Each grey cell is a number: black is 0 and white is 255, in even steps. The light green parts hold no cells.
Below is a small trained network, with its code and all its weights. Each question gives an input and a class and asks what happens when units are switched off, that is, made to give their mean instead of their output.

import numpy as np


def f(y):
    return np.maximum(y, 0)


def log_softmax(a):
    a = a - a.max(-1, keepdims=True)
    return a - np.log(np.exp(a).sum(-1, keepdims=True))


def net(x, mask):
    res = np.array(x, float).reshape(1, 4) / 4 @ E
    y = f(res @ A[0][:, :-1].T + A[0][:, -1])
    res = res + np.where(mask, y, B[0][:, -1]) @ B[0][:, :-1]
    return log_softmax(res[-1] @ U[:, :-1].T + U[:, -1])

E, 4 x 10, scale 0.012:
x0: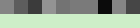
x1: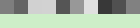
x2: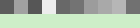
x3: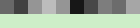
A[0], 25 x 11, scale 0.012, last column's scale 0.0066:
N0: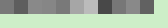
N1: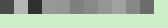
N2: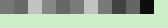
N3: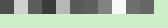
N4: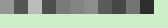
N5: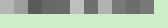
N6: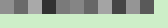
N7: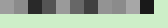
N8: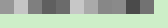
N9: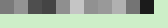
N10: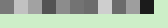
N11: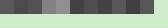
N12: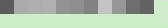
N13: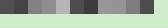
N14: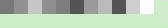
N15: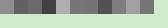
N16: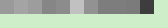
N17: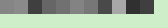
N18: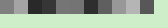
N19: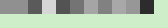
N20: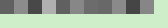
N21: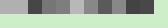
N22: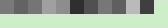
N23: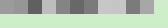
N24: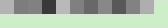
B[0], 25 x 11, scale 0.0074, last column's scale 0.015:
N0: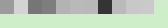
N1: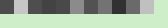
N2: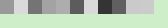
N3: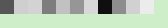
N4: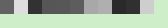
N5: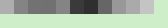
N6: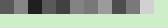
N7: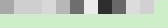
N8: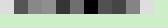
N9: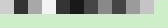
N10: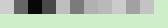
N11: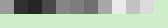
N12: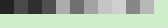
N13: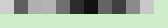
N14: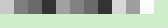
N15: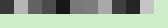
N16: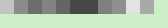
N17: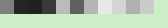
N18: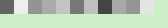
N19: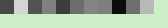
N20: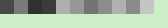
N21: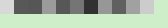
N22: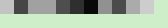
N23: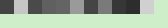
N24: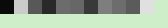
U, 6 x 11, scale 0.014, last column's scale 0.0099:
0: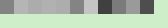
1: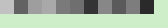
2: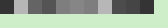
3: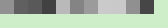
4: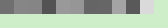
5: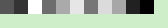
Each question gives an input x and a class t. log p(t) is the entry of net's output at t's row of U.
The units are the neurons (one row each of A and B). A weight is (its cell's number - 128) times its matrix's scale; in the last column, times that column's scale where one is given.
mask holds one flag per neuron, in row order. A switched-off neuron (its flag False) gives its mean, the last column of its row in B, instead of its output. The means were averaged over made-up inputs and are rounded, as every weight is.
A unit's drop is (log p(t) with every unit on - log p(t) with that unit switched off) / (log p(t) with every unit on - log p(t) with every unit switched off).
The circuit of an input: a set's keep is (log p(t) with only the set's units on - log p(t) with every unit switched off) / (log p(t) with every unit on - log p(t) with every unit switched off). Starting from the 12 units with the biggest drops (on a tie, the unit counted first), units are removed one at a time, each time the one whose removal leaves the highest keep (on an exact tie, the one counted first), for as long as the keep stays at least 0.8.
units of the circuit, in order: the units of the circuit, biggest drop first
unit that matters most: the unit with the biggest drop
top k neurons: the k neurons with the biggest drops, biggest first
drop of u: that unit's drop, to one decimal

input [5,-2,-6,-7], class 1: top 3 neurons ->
(N9, N8, N21)
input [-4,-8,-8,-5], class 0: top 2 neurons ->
(N7, N3)
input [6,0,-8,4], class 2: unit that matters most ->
N15
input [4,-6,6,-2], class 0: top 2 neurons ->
(N3, N7)
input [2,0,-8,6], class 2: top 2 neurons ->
(N15, N4)
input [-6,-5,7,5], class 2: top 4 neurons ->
(N23, N1, N12, N11)
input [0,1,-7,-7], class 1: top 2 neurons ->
(N8, N9)
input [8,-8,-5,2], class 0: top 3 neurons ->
(N7, N18, N3)
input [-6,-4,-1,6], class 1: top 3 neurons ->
(N13, N22, N17)
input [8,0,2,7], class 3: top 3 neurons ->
(N11, N20, N8)
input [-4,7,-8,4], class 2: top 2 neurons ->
(N4, N6)
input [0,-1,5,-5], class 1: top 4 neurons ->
(N8, N9, N24, N4)
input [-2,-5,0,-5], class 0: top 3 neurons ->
(N3, N18, N7)
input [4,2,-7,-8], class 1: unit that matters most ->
N8
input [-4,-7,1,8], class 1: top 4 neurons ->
(N13, N22, N2, N0)
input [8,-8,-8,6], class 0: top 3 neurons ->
(N7, N18, N3)
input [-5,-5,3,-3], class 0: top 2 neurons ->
(N3, N7)
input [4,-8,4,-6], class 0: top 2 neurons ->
(N3, N18)
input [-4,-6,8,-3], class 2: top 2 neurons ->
(N23, N1)
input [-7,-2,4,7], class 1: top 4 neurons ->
(N13, N22, N17, N11)
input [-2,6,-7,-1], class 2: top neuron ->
(N4)
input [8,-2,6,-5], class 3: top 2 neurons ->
(N17, N20)
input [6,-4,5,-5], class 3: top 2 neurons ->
(N17, N20)
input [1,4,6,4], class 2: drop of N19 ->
0.4
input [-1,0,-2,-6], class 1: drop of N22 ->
0.0
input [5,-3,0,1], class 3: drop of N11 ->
0.1
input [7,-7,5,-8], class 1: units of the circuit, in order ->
(N9)
